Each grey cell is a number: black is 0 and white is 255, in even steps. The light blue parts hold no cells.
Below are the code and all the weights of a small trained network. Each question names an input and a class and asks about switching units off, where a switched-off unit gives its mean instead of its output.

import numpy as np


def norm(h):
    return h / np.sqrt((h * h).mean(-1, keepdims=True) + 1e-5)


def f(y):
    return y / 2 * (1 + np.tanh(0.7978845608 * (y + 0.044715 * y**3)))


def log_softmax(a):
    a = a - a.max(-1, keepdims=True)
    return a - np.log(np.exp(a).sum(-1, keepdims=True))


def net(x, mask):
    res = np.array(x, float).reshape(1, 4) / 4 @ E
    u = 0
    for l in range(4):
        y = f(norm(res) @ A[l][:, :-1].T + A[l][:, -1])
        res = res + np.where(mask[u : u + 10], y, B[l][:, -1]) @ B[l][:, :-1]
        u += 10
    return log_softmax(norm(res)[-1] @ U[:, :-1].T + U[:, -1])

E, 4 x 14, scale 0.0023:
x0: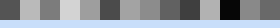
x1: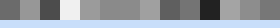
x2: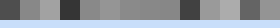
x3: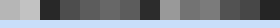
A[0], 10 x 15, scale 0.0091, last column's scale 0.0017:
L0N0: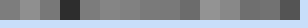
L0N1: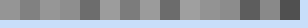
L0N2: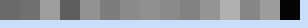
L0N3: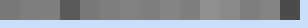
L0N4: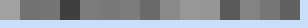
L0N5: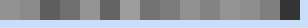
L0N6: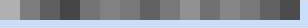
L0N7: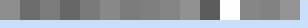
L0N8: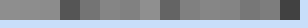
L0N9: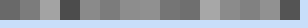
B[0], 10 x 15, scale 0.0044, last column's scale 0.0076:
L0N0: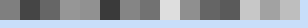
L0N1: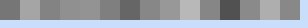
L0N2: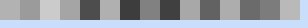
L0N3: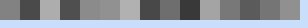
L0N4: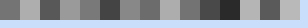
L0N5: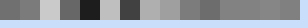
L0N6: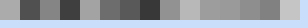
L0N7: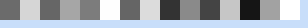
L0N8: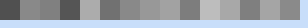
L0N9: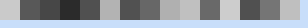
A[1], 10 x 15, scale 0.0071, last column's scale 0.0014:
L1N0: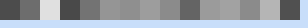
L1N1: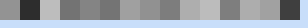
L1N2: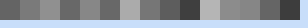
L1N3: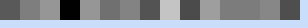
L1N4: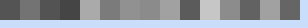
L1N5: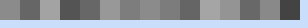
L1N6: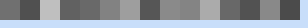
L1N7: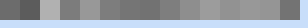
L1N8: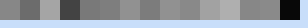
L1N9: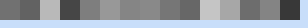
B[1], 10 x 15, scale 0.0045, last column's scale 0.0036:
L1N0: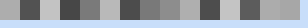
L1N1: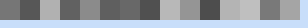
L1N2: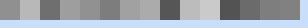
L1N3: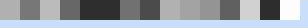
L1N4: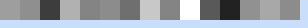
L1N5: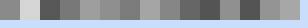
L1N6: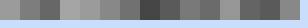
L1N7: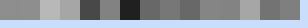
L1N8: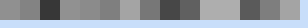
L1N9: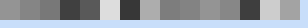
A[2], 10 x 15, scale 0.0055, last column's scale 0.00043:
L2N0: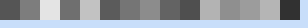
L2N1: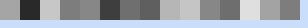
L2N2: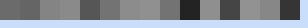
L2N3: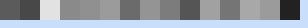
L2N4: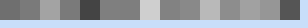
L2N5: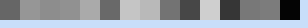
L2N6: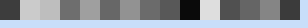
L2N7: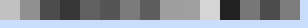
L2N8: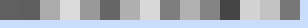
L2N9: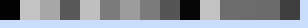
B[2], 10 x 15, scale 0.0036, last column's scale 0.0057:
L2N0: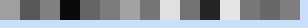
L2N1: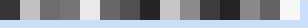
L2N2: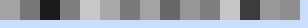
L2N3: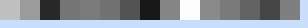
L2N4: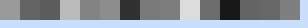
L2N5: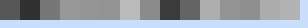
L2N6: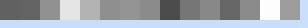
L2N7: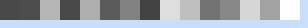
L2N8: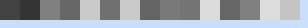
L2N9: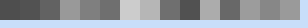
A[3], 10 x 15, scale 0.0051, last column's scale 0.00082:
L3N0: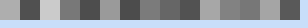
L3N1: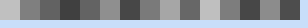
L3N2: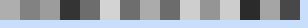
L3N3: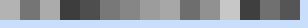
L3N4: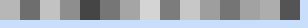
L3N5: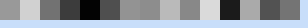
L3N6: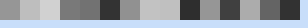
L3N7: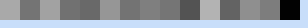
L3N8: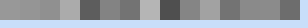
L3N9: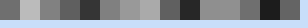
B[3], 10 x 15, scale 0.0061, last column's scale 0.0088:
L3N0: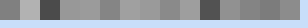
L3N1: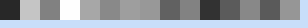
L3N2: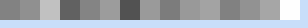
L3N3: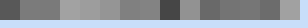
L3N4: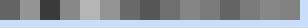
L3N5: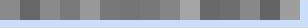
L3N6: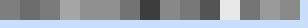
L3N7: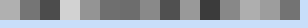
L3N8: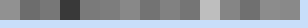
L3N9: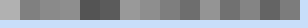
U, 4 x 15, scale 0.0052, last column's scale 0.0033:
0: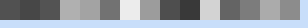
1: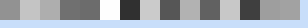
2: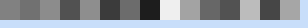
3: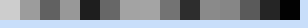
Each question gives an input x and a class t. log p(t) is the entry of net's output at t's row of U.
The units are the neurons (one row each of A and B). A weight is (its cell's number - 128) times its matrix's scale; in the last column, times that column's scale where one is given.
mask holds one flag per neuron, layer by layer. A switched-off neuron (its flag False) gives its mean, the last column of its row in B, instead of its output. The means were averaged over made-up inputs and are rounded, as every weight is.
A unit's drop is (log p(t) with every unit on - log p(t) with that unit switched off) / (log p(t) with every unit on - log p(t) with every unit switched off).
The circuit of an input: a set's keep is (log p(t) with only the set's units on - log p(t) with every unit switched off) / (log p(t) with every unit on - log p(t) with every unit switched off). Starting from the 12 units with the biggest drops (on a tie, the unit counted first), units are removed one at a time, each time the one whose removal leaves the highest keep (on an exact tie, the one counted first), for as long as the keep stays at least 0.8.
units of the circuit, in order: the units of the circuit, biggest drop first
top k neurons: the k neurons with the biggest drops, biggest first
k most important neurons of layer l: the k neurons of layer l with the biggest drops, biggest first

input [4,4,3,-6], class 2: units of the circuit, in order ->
L0N7
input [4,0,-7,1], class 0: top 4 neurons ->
L0N9; L0N6; L1N3; L0N7
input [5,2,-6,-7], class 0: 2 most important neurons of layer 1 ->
L1N3; L1N0
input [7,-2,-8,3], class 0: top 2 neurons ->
L0N9; L1N3
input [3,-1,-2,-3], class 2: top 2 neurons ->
L0N7; L0N4
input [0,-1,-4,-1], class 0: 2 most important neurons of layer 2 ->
L2N8; L2N7
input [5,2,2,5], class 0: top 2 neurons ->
L0N9; L0N6
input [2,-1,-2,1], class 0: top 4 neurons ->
L0N9; L1N3; L0N6; L0N7
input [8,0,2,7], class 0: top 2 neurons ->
L0N9; L0N6
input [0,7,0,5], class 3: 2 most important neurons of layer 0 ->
L0N9; L0N7
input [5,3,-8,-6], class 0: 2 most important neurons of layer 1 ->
L1N3; L1N0
